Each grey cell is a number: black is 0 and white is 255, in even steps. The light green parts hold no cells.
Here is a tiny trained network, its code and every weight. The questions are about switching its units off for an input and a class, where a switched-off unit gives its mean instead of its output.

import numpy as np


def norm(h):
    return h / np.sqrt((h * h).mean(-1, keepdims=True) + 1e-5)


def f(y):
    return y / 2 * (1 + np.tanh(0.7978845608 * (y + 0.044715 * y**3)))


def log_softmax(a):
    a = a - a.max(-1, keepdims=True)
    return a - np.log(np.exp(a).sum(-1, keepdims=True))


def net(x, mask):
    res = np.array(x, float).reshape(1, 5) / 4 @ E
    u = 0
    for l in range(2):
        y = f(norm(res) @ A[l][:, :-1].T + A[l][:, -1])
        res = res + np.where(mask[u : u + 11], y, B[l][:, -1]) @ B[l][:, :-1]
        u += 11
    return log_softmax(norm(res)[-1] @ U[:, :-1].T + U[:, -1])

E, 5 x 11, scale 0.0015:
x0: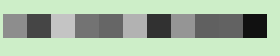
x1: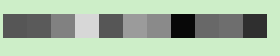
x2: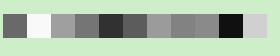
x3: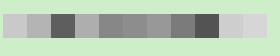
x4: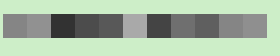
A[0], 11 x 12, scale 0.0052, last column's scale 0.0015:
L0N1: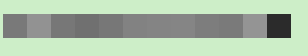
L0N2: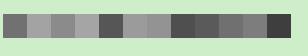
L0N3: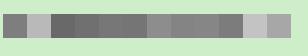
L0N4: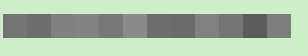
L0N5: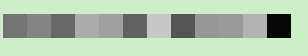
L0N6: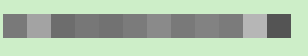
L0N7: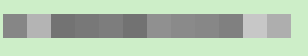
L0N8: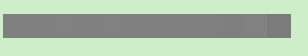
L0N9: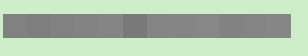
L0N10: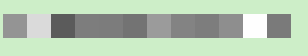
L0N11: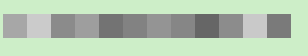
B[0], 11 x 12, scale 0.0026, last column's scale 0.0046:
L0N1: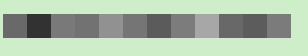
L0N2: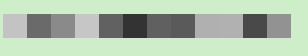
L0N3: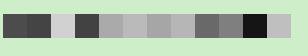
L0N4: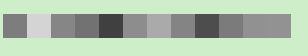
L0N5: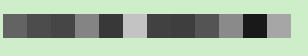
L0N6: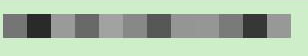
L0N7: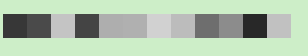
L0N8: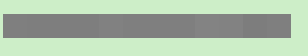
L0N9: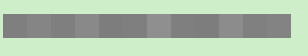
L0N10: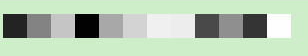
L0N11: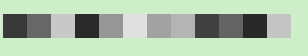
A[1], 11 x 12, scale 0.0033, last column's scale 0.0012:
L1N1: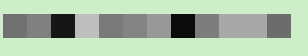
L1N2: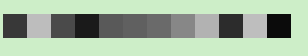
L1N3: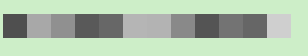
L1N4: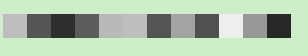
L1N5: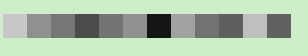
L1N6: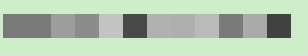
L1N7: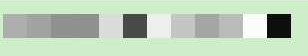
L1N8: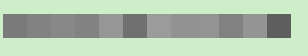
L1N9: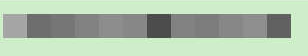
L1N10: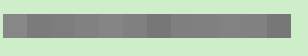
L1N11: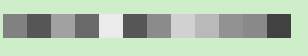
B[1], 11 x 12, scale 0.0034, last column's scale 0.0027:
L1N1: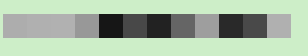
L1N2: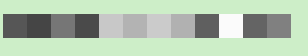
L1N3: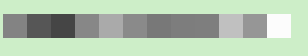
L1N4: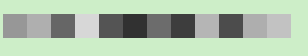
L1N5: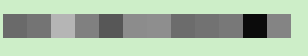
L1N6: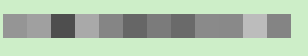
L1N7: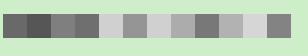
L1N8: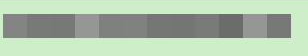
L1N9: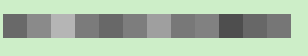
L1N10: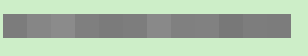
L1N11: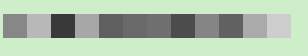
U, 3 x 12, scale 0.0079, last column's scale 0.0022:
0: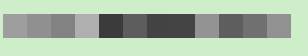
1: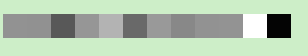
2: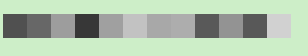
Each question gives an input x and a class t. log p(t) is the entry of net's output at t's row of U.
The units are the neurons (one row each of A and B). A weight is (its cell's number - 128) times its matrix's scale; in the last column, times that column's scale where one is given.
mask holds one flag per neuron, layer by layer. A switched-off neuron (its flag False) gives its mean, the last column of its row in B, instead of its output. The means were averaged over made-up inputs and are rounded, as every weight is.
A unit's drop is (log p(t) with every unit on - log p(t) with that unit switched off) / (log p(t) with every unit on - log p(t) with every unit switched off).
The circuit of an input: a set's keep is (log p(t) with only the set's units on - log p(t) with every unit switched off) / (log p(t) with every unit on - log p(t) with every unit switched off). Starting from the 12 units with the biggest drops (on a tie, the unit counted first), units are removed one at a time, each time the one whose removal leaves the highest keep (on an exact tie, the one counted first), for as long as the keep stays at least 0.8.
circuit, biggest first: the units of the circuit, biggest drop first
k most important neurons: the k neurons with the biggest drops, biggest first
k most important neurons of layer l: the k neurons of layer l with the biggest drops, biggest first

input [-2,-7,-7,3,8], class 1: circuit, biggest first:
(L1N4)
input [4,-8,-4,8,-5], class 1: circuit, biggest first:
(L1N4; L1N11; L0N3)
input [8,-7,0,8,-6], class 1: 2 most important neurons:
(L0N5; L0N10)
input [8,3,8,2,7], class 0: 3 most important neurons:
(L0N10; L0N2; L0N7)
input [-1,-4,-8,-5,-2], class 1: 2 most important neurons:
(L0N5; L1N7)
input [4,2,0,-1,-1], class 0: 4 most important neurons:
(L0N10; L0N11; L0N7; L0N3)
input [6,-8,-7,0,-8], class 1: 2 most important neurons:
(L1N7; L0N5)
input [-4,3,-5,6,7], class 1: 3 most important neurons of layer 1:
(L1N4; L1N5; L1N3)
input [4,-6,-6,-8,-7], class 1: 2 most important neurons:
(L0N5; L1N1)
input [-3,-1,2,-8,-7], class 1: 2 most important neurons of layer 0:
(L0N10; L0N11)
